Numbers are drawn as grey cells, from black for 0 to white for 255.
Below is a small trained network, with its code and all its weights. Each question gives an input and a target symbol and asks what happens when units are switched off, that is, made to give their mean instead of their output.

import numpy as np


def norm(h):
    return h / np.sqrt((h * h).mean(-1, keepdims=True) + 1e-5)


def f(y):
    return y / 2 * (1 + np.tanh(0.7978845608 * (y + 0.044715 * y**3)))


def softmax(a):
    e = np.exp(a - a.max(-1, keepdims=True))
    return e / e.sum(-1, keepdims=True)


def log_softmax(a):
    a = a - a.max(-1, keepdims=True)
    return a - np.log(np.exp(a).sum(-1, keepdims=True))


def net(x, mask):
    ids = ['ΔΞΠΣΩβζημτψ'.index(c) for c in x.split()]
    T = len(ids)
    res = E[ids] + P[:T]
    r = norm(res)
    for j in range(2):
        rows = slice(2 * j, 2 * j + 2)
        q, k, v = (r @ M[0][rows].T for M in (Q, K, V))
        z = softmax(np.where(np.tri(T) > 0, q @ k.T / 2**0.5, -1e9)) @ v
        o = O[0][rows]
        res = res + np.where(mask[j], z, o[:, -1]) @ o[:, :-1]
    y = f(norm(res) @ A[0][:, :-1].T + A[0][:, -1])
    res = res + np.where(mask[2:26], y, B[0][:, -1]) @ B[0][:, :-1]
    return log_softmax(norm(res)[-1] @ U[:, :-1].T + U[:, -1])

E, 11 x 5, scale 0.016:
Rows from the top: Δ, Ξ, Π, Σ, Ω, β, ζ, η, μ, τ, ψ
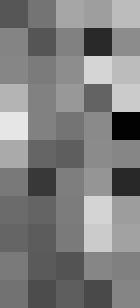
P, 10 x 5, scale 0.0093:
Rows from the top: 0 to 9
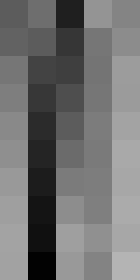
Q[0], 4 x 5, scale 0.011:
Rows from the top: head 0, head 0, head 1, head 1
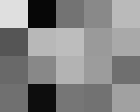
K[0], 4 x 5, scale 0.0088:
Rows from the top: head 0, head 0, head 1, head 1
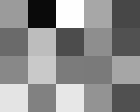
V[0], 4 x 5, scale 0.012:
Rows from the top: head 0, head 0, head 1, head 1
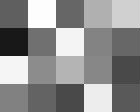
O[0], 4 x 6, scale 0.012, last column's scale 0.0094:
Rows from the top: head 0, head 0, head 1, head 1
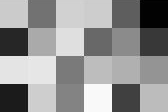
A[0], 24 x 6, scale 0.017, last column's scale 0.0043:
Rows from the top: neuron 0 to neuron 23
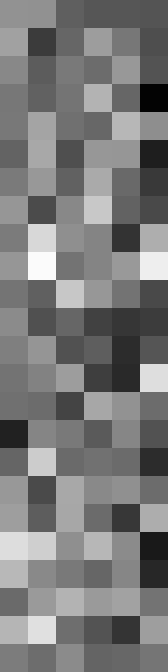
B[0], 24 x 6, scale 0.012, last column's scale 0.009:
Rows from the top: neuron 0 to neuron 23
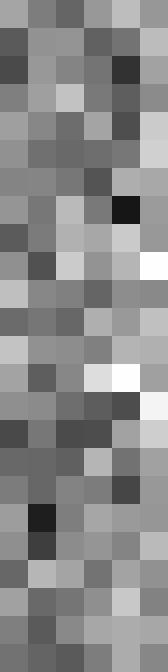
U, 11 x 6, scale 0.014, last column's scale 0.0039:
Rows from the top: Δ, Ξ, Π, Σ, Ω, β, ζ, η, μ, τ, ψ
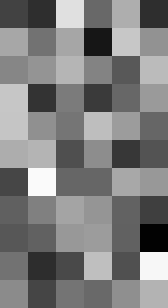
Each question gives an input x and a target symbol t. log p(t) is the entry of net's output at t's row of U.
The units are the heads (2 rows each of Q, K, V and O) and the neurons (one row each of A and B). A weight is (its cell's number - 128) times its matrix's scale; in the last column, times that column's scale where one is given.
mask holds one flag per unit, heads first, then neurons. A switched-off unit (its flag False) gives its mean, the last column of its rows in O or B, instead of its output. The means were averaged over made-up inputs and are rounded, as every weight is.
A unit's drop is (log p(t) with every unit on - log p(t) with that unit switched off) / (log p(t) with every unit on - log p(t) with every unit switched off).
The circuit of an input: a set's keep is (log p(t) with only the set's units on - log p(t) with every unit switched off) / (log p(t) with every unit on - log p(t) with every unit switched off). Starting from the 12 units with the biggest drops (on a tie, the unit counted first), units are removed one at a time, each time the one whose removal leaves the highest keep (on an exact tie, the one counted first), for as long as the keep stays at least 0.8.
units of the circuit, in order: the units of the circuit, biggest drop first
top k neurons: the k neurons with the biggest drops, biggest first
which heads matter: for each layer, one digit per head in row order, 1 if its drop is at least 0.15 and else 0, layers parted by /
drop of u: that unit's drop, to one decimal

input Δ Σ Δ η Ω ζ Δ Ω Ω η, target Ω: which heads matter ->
01
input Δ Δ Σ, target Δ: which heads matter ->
11
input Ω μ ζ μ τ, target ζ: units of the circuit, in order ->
head 0; head 1
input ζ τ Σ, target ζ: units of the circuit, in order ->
head 0; neuron 19
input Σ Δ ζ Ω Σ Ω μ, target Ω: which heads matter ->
01
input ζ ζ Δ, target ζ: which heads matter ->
00
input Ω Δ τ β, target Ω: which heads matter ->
01
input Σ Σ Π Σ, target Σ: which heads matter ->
11
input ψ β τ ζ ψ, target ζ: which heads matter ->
00
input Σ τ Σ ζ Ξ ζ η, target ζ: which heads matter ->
10
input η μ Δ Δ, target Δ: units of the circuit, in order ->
head 0
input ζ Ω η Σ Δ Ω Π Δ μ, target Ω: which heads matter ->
01
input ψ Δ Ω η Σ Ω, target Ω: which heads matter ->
00
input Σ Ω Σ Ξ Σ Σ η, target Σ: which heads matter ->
01
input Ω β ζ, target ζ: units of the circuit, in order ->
head 0; head 1
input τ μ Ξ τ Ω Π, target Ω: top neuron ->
neuron 9
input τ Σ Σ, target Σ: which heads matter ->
10
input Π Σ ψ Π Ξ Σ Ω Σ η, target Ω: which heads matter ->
01
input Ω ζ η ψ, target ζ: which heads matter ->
10
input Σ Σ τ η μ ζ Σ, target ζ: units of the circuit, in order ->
head 0
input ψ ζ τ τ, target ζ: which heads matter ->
00
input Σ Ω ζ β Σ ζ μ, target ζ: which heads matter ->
10
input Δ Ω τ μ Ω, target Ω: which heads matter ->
00
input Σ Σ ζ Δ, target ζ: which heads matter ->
10
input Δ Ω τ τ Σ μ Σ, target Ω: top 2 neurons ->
neuron 4; neuron 15
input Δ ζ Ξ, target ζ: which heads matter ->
00
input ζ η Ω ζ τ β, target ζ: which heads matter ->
10
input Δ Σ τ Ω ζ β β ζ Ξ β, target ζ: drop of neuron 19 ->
0.1
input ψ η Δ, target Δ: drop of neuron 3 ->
0.1
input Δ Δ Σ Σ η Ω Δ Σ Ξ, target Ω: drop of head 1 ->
1.1
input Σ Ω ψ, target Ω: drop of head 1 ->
0.8
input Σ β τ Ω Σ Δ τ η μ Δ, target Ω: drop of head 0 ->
-0.1
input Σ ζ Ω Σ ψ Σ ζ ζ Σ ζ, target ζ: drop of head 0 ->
0.4
